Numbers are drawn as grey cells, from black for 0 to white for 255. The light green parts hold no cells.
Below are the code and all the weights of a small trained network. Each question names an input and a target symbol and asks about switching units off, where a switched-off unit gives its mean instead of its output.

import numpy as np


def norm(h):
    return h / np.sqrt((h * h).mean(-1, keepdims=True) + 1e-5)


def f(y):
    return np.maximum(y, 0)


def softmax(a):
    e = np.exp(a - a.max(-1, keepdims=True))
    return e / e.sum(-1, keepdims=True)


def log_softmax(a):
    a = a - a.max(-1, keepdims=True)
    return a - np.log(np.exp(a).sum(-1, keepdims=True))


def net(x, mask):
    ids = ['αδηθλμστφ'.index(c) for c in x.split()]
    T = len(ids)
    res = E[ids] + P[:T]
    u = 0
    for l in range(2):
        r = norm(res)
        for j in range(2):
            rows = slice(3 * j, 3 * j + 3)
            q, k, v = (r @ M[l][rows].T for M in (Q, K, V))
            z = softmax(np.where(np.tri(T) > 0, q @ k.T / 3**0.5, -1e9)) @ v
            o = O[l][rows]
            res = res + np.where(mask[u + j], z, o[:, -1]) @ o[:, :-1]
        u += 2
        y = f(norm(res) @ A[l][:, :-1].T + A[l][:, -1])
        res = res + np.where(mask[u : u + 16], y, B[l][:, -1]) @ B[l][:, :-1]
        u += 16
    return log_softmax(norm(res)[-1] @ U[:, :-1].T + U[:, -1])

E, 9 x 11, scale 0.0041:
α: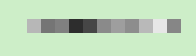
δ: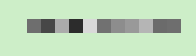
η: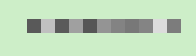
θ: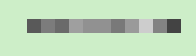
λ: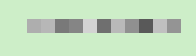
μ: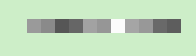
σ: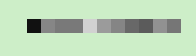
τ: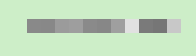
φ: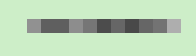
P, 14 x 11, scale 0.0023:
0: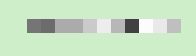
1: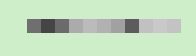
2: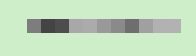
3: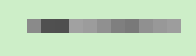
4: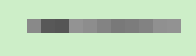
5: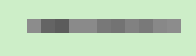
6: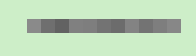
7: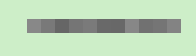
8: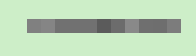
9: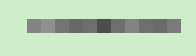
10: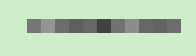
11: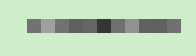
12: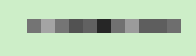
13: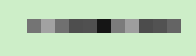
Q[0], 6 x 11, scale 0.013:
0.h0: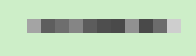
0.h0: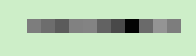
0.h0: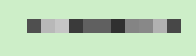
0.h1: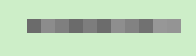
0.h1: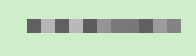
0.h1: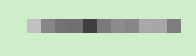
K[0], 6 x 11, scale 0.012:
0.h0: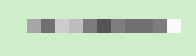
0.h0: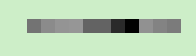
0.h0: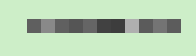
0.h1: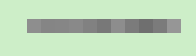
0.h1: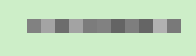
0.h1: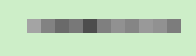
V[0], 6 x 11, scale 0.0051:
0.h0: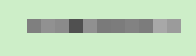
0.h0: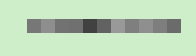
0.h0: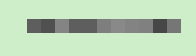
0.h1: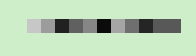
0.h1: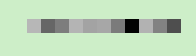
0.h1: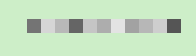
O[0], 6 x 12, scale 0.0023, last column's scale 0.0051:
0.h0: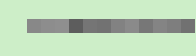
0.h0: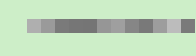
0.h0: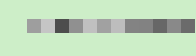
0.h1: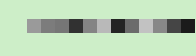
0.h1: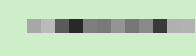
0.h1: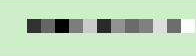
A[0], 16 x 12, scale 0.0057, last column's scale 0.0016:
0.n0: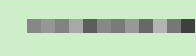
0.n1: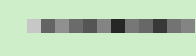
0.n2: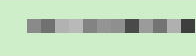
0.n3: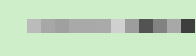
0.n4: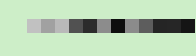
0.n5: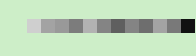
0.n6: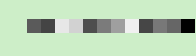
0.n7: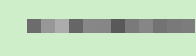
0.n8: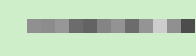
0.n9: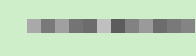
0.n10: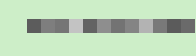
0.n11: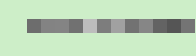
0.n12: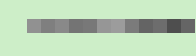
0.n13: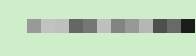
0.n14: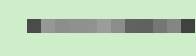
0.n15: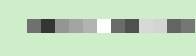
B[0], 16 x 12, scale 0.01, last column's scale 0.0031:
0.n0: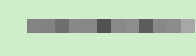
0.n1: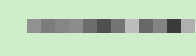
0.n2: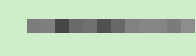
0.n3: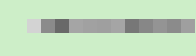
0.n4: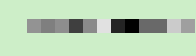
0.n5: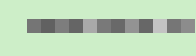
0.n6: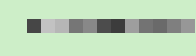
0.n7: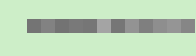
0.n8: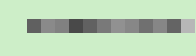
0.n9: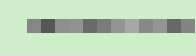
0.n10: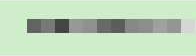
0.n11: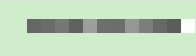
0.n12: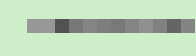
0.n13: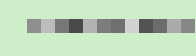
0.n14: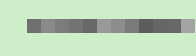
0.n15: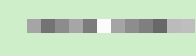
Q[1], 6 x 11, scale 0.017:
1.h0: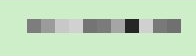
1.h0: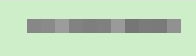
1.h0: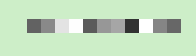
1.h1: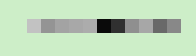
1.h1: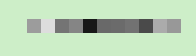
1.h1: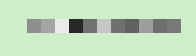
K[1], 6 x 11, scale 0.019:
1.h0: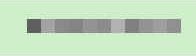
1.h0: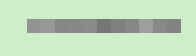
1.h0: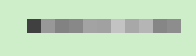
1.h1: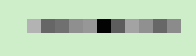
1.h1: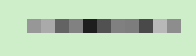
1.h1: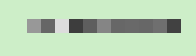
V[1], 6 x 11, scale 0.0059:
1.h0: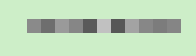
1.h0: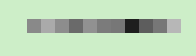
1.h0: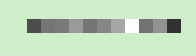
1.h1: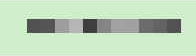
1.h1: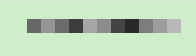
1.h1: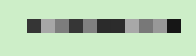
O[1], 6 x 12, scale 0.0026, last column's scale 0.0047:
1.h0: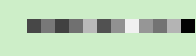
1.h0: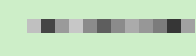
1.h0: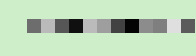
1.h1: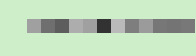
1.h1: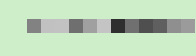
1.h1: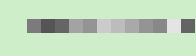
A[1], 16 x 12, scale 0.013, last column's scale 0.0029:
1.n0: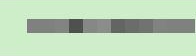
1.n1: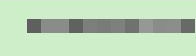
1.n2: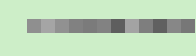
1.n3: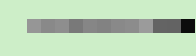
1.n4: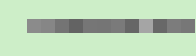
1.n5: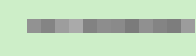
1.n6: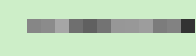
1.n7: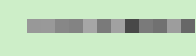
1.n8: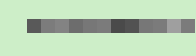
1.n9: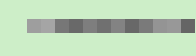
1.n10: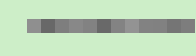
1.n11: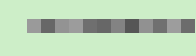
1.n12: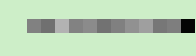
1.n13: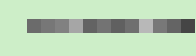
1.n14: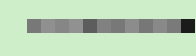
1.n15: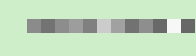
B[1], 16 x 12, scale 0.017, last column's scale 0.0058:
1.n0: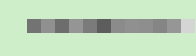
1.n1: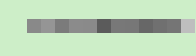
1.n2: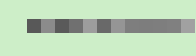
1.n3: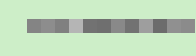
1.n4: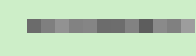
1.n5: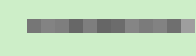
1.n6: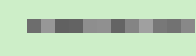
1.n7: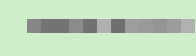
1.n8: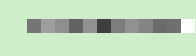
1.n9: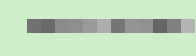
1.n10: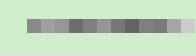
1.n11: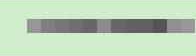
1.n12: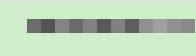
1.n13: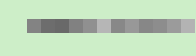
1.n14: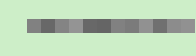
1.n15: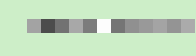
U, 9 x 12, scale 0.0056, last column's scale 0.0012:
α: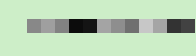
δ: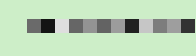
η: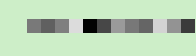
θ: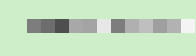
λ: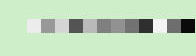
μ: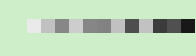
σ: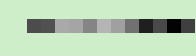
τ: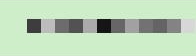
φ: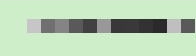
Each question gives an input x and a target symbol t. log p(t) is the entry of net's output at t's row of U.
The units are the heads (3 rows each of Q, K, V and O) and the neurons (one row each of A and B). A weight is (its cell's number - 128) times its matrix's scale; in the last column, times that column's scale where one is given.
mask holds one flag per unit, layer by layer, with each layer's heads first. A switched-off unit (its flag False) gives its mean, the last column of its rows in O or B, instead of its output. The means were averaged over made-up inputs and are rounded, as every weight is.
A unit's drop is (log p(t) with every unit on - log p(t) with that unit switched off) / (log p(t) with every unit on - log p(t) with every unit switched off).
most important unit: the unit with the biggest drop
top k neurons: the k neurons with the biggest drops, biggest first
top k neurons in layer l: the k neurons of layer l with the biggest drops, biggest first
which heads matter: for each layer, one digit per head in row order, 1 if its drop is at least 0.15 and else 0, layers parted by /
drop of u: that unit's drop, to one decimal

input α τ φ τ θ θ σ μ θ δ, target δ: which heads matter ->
00 / 10
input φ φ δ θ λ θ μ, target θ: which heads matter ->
11 / 10
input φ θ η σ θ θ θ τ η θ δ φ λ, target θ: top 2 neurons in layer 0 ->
[0.n1; 0.n3]
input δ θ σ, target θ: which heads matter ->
00 / 10
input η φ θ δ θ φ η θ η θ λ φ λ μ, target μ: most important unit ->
0.n4
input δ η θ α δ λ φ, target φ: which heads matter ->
00 / 00
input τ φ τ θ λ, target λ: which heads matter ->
00 / 10
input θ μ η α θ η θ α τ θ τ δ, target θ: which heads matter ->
01 / 01
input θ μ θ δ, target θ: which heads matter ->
00 / 10
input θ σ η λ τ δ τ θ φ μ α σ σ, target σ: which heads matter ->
10 / 10
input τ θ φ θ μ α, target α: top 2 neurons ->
[1.n6; 0.n8]
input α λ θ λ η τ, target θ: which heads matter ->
00 / 01
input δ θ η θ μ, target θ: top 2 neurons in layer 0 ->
[0.n3; 0.n15]
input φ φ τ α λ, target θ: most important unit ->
0.h1
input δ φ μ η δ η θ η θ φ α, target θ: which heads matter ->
01 / 11
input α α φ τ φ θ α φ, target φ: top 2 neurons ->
[0.n4; 0.n1]
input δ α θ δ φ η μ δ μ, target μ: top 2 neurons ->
[1.n3; 1.n8]
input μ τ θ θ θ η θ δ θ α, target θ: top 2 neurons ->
[0.n8; 1.n15]
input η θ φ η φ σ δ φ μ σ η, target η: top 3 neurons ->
[0.n4; 1.n8; 0.n11]
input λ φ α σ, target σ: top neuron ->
[1.n8]
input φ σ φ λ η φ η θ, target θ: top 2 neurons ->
[1.n8; 0.n10]
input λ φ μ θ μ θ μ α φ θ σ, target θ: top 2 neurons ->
[0.n1; 1.n15]
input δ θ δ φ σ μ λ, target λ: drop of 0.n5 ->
0.3
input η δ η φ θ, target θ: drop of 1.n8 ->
0.1
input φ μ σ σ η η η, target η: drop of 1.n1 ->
0.0
